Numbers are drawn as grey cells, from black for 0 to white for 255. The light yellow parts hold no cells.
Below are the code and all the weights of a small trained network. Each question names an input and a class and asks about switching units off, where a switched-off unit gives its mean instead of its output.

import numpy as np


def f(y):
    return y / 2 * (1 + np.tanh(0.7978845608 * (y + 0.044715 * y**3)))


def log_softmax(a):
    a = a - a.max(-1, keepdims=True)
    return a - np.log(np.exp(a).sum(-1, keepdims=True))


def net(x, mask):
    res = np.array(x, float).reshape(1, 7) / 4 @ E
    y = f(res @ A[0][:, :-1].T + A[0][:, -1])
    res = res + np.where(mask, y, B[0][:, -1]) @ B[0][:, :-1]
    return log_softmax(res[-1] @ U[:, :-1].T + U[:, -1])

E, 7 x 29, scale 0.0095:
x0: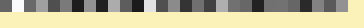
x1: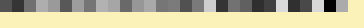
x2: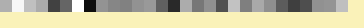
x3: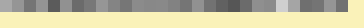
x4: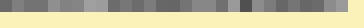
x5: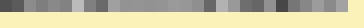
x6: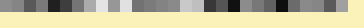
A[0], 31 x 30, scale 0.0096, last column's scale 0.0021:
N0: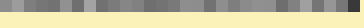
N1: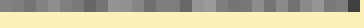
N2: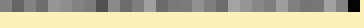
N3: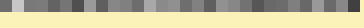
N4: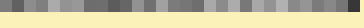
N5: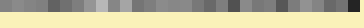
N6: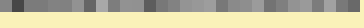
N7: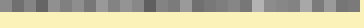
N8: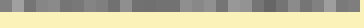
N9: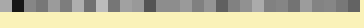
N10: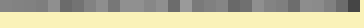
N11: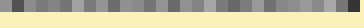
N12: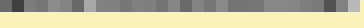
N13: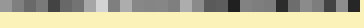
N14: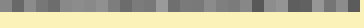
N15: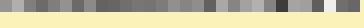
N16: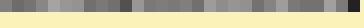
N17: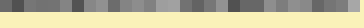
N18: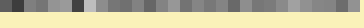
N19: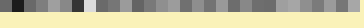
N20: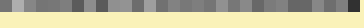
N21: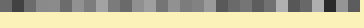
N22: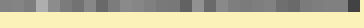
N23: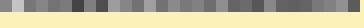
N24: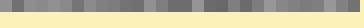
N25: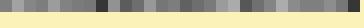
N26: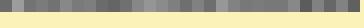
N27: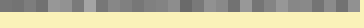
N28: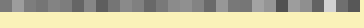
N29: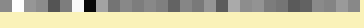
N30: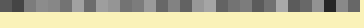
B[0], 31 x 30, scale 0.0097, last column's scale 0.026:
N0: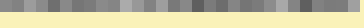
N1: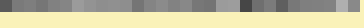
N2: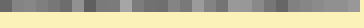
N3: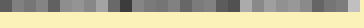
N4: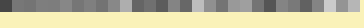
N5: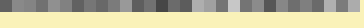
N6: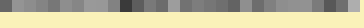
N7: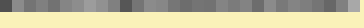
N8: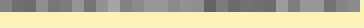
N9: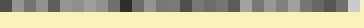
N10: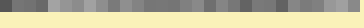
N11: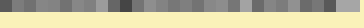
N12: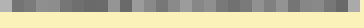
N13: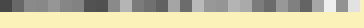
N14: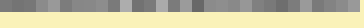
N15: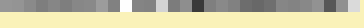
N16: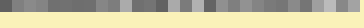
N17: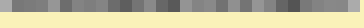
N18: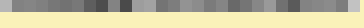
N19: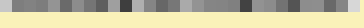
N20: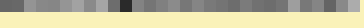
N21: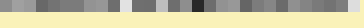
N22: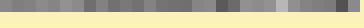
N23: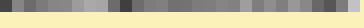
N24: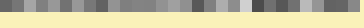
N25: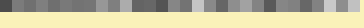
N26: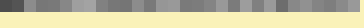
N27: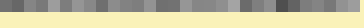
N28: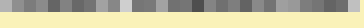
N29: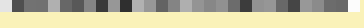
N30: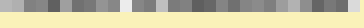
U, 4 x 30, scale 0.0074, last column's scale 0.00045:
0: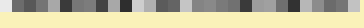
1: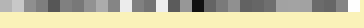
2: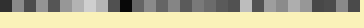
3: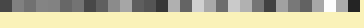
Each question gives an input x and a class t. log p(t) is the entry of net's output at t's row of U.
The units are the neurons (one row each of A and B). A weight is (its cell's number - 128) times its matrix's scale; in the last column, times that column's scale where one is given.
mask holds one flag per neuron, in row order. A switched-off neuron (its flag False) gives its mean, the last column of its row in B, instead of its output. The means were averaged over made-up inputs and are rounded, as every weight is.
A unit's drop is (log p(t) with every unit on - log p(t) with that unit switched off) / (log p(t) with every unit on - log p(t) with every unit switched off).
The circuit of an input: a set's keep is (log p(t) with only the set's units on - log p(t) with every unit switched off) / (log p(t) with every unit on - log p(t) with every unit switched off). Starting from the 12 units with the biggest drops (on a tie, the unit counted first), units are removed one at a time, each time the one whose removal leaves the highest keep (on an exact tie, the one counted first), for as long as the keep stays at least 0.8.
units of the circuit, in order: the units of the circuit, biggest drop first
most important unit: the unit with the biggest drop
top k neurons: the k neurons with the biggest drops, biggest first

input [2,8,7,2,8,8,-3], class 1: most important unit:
N30
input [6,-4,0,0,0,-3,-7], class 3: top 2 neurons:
(N25 N9)
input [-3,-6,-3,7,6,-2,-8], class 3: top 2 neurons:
(N4 N21)
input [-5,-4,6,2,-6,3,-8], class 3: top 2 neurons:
(N4 N16)
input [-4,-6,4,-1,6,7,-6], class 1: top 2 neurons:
(N15 N13)
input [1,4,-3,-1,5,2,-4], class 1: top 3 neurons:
(N29 N13 N30)
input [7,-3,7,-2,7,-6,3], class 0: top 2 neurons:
(N29 N9)
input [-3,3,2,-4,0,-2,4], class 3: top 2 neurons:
(N13 N15)
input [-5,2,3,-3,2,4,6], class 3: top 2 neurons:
(N13 N5)
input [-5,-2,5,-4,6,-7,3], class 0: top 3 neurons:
(N29 N23 N3)
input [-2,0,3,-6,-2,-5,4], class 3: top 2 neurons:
(N13 N19)
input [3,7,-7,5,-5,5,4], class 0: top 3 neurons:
(N19 N18 N15)
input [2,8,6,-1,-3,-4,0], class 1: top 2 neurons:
(N30 N21)
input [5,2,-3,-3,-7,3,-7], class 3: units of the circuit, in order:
(N25)
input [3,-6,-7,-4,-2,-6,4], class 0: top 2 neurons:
(N19 N18)
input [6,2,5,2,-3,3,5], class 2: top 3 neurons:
(N23 N3 N19)
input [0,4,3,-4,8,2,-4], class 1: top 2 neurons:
(N13 N30)
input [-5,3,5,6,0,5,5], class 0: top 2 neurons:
(N29 N23)
